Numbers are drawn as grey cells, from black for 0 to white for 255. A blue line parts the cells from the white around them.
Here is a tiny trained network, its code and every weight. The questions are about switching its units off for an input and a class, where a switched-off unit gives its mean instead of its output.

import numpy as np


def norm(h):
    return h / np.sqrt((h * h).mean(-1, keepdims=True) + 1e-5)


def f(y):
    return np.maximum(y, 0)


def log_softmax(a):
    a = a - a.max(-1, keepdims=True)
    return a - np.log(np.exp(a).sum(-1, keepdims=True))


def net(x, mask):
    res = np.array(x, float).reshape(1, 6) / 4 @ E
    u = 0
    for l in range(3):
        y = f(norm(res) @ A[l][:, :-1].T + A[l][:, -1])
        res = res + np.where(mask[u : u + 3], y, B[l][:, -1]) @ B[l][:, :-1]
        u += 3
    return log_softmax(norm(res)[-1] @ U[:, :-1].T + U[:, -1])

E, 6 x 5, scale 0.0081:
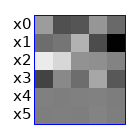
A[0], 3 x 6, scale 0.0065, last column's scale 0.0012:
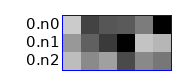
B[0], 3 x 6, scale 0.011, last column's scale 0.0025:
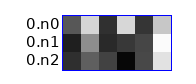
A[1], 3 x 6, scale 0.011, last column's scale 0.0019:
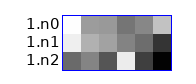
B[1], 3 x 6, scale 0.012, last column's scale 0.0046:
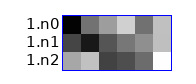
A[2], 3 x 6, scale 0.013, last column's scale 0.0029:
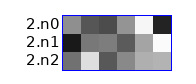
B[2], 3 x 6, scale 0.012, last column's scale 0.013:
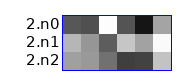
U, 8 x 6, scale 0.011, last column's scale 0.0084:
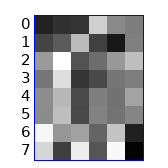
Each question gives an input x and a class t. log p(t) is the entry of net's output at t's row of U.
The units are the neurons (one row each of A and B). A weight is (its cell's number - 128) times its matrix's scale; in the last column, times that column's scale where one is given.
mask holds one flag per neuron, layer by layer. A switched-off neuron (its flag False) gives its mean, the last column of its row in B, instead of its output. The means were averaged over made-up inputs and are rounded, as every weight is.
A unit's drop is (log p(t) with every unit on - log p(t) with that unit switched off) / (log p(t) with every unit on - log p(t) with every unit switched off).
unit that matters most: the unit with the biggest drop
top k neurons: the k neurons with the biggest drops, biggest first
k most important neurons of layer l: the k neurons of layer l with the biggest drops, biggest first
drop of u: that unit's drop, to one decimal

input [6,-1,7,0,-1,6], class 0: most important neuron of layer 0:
[0.n1]
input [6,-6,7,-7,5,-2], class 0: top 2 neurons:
[1.n0, 1.n1]
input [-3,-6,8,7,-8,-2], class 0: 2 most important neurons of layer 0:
[0.n1, 0.n0]
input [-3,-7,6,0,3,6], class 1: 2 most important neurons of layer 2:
[2.n0, 2.n2]
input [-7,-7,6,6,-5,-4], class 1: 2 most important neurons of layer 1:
[1.n1, 1.n2]
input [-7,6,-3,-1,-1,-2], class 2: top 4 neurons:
[2.n0, 2.n1, 1.n1, 1.n0]
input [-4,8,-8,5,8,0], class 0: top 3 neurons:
[2.n2, 2.n0, 2.n1]
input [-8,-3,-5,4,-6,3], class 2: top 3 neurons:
[1.n1, 2.n1, 1.n0]
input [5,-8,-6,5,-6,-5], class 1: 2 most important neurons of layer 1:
[1.n0, 1.n1]
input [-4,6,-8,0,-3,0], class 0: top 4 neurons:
[2.n2, 2.n0, 2.n1, 1.n2]
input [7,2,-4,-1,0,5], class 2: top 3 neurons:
[1.n2, 0.n0, 2.n0]
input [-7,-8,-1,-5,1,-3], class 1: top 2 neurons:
[2.n0, 1.n2]
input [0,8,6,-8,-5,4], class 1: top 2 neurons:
[0.n2, 1.n2]
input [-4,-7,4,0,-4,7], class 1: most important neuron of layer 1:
[1.n2]
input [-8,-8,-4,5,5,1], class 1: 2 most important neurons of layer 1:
[1.n0, 1.n2]
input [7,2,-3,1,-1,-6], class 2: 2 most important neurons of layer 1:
[1.n2, 1.n1]
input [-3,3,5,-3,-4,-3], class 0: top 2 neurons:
[0.n1, 1.n0]
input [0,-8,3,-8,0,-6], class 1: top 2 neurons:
[2.n0, 1.n2]
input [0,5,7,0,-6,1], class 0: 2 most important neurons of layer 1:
[1.n1, 1.n0]
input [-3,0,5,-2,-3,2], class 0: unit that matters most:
0.n1
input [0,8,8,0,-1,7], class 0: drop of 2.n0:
0.2
